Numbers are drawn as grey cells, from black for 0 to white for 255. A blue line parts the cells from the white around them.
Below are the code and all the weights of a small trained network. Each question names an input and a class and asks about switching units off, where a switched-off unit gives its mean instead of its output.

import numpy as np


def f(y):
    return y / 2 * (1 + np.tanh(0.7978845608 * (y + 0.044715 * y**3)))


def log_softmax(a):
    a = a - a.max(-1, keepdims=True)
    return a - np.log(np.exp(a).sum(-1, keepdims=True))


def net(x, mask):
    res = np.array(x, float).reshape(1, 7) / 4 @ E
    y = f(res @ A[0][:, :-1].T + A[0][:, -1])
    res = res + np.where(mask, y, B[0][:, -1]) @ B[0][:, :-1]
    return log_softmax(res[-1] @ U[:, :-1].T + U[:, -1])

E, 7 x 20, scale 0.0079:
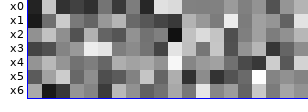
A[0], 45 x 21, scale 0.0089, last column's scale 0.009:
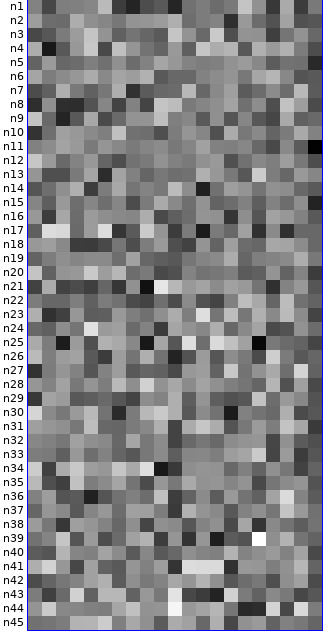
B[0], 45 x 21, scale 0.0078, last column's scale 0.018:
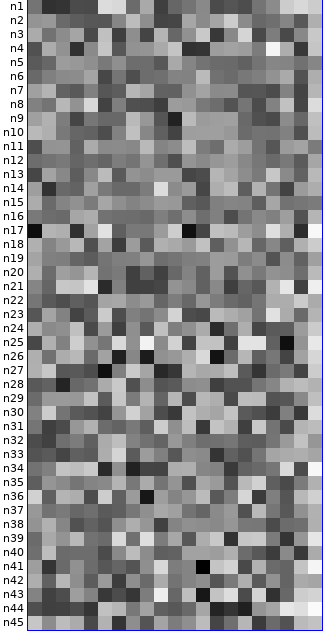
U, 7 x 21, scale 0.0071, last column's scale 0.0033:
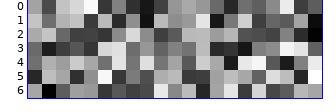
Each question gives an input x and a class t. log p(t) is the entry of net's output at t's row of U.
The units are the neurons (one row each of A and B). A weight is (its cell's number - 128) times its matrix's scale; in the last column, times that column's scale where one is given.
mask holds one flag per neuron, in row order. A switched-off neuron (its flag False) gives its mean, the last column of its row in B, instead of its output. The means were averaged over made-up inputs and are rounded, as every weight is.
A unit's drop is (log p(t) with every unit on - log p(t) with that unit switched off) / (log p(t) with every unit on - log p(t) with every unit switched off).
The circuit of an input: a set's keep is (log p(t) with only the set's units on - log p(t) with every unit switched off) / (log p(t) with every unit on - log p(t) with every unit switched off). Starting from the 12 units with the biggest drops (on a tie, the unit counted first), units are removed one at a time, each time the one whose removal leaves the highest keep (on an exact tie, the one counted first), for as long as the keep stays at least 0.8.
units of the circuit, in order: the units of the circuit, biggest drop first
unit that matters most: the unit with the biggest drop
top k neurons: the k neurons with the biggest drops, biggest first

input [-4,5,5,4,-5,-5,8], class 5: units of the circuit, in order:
(n4)
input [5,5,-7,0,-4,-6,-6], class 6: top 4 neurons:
(n43, n14, n39, n29)
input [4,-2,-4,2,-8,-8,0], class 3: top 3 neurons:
(n1, n33, n22)
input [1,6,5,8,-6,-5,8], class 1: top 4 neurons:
(n24, n3, n17, n45)
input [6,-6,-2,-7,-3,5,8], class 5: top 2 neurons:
(n23, n13)
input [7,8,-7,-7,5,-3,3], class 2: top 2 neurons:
(n27, n7)
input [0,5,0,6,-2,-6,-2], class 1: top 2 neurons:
(n3, n39)
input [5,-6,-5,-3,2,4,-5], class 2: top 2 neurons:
(n30, n34)
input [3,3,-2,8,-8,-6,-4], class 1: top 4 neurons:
(n3, n45, n44, n24)
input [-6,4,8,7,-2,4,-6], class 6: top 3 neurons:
(n41, n31, n37)
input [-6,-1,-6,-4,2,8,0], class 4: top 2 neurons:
(n39, n21)
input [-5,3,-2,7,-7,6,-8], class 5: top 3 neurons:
(n17, n44, n26)
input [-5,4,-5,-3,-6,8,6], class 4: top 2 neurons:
(n39, n44)
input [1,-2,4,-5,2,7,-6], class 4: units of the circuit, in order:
(n39)
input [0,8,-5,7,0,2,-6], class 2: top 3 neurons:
(n27, n10, n40)
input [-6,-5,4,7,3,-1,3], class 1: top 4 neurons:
(n45, n24, n3, n21)
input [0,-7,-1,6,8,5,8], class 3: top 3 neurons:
(n44, n17, n28)
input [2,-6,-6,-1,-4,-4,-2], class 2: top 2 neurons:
(n41, n9)
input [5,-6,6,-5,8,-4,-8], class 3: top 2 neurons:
(n44, n4)
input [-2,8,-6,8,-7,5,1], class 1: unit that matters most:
n24
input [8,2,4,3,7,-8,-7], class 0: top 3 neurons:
(n21, n8, n39)
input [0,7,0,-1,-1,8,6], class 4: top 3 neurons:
(n39, n29, n30)
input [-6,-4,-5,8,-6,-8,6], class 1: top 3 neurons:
(n45, n3, n24)
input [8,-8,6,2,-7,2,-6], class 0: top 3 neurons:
(n21, n8, n27)
